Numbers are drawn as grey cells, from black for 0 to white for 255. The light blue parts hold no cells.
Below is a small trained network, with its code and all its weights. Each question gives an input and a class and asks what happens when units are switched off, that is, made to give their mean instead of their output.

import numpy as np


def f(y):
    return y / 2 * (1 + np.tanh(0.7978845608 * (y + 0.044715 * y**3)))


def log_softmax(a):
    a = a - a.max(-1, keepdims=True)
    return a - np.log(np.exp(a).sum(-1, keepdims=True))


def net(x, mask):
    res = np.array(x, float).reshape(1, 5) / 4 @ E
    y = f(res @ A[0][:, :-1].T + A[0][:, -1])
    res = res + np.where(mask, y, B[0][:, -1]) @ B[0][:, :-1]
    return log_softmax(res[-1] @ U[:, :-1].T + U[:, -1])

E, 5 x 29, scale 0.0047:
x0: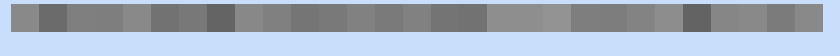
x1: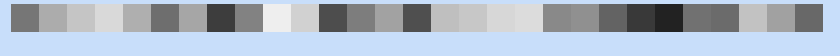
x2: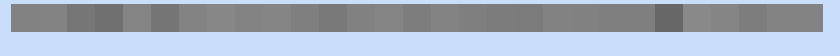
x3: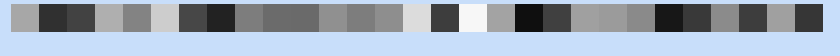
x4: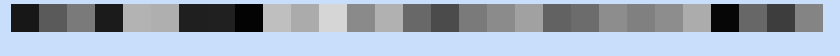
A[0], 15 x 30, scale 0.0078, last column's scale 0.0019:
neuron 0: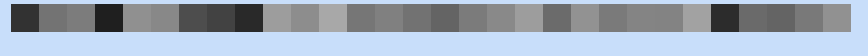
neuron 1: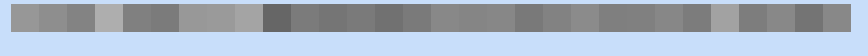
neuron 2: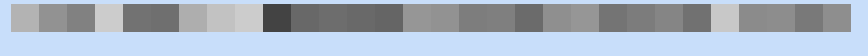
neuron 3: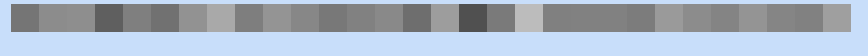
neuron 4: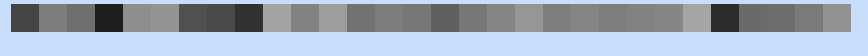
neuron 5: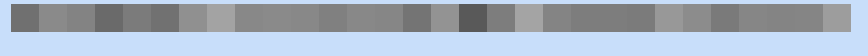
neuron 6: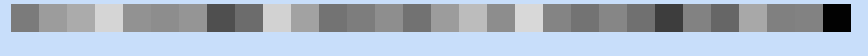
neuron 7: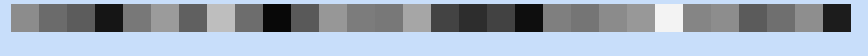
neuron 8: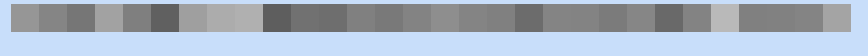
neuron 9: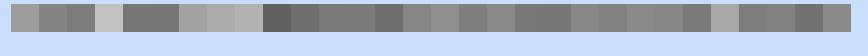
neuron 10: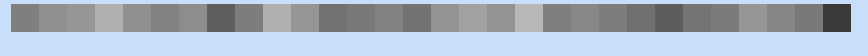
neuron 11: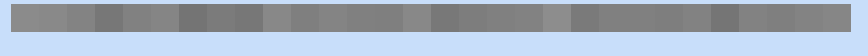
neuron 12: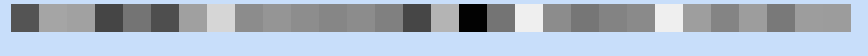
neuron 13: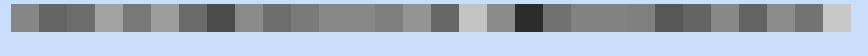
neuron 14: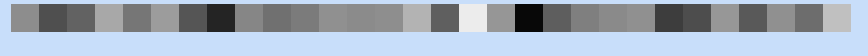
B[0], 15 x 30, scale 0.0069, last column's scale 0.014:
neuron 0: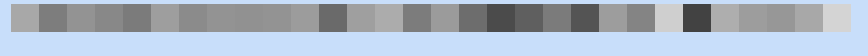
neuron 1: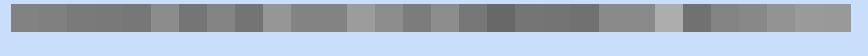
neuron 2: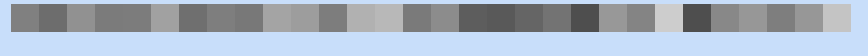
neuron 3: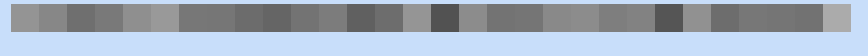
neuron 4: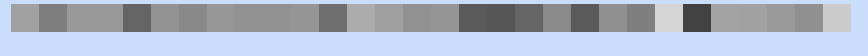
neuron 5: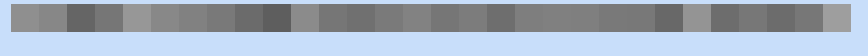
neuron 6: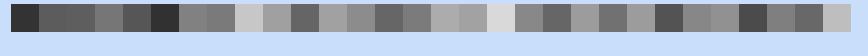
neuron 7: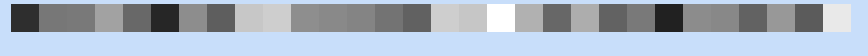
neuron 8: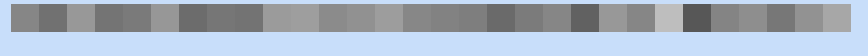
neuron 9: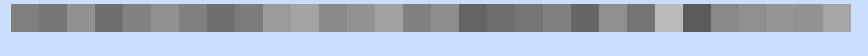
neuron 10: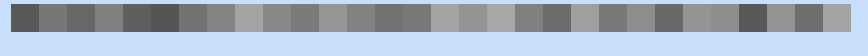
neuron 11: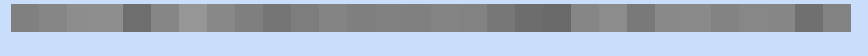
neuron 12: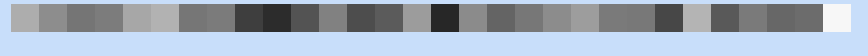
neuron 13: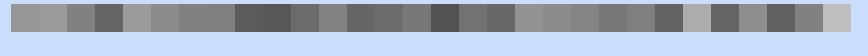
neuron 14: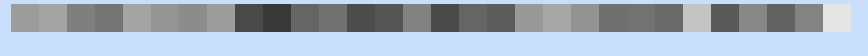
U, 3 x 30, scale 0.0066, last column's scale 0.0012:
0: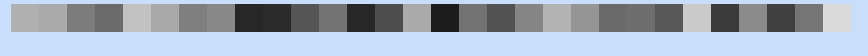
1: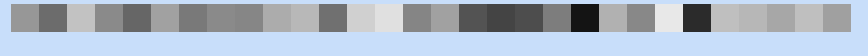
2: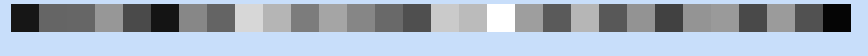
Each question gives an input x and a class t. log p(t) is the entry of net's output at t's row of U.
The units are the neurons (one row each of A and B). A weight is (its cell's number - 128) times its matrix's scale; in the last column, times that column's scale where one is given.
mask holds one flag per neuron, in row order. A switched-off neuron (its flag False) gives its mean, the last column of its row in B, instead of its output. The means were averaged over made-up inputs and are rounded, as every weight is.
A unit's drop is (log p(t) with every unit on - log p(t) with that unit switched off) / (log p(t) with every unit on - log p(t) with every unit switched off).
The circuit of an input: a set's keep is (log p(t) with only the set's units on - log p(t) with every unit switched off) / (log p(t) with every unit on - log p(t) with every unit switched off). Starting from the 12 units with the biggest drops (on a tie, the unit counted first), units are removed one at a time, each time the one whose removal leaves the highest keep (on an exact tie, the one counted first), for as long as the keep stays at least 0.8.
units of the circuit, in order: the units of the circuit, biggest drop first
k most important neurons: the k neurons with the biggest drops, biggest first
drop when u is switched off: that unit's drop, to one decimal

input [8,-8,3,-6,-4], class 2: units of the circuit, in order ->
neuron 7
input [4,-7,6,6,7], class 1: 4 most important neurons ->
neuron 0; neuron 4; neuron 12; neuron 6
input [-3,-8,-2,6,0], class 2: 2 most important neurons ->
neuron 7; neuron 12
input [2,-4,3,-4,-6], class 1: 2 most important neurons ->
neuron 2; neuron 14
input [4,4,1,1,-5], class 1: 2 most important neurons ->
neuron 7; neuron 2
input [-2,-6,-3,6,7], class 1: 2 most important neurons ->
neuron 0; neuron 4
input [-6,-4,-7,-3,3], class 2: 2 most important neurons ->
neuron 7; neuron 14
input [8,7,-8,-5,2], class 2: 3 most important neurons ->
neuron 6; neuron 14; neuron 10
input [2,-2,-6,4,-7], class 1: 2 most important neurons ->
neuron 2; neuron 12
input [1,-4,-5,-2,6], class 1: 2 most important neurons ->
neuron 0; neuron 4
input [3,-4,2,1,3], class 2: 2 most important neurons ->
neuron 7; neuron 2
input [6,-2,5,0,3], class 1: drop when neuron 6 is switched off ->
0.1
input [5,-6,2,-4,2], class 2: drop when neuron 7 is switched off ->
1.8
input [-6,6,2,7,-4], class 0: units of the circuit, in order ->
neuron 14
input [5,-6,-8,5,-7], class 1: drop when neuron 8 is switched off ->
0.2
